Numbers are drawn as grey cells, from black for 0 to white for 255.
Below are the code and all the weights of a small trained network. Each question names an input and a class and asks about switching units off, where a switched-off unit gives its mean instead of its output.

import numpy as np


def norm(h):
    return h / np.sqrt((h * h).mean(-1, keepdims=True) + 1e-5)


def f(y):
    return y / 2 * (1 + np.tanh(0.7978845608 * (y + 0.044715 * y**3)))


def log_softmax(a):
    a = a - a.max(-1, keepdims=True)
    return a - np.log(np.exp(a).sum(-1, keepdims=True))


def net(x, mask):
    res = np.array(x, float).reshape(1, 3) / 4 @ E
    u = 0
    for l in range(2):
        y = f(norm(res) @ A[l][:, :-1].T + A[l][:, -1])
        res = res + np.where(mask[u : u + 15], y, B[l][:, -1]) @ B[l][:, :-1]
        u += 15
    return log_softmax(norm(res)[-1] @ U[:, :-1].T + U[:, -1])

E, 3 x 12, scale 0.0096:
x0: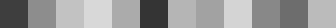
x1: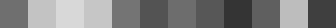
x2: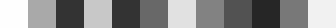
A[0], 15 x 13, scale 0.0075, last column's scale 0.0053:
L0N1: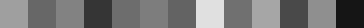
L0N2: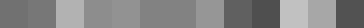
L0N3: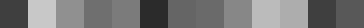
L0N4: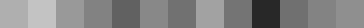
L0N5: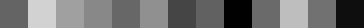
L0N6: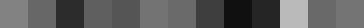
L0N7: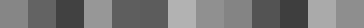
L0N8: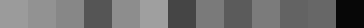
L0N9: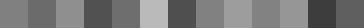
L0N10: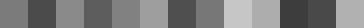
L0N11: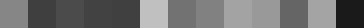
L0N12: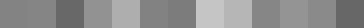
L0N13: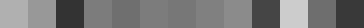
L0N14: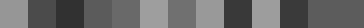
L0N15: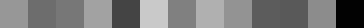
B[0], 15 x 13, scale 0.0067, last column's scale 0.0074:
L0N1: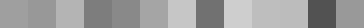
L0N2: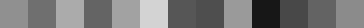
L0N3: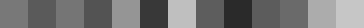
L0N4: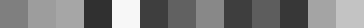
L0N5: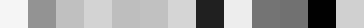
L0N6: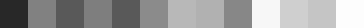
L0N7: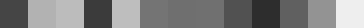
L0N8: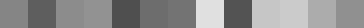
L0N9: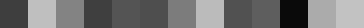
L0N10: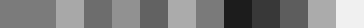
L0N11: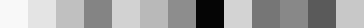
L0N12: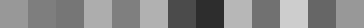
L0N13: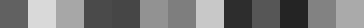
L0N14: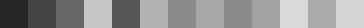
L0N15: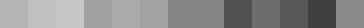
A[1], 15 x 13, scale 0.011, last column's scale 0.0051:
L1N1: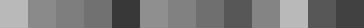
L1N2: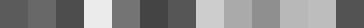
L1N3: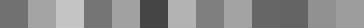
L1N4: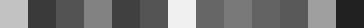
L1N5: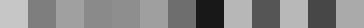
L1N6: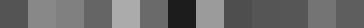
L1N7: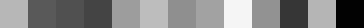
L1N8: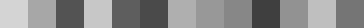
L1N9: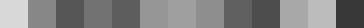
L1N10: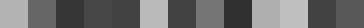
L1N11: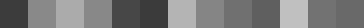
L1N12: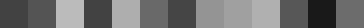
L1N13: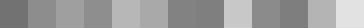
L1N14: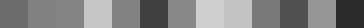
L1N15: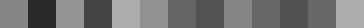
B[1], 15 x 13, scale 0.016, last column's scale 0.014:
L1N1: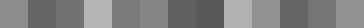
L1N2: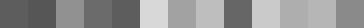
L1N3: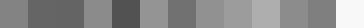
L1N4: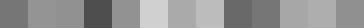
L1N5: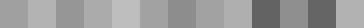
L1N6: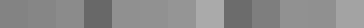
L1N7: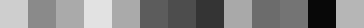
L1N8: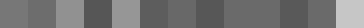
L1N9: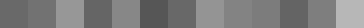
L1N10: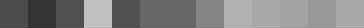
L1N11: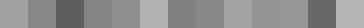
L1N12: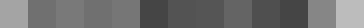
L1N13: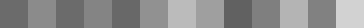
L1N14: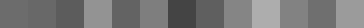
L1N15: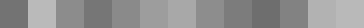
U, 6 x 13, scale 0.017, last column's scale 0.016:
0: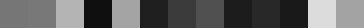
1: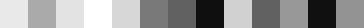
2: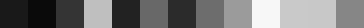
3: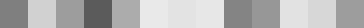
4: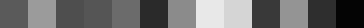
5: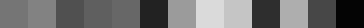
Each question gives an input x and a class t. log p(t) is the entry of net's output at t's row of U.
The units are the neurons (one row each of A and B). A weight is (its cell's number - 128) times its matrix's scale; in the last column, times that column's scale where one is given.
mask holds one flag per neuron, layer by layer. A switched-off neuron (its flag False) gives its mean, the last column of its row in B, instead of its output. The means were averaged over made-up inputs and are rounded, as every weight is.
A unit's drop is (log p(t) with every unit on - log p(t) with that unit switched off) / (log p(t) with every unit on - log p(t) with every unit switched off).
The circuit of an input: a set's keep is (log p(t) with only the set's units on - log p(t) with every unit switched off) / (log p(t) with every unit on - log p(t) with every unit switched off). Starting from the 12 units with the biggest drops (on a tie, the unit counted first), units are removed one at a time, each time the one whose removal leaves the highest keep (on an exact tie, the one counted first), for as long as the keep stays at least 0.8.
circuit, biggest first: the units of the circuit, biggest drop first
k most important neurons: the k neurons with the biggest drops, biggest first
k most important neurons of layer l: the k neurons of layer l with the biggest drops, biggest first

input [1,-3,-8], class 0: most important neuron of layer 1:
L1N12
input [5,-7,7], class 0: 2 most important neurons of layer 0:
L0N5, L0N7
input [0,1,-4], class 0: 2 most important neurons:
L1N12, L1N13
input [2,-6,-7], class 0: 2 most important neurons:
L1N12, L0N10
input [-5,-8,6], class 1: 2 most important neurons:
L1N7, L0N11
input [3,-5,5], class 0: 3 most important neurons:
L0N5, L0N7, L1N8
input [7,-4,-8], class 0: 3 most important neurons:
L1N12, L0N6, L0N14
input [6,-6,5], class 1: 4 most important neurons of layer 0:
L0N10, L0N14, L0N6, L0N3
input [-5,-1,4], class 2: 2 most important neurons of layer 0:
L0N6, L0N10
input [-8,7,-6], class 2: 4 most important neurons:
L1N10, L0N11, L0N6, L0N8
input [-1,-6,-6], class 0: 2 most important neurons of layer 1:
L1N12, L1N5
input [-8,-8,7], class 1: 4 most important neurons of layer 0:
L0N11, L0N10, L0N3, L0N9
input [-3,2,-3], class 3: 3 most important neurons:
L0N3, L0N10, L0N9
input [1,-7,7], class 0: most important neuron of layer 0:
L0N5
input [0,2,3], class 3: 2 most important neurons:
L1N12, L0N4
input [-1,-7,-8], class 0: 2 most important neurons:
L1N12, L0N10
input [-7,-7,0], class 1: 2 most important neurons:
L0N11, L1N7
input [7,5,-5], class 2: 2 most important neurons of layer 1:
L1N7, L1N3
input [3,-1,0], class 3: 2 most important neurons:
L0N12, L0N9
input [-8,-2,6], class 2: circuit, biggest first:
L1N10
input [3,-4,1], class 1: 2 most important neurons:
L1N7, L0N4
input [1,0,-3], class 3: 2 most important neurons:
L0N10, L0N3
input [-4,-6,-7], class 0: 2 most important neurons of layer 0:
L0N10, L0N9
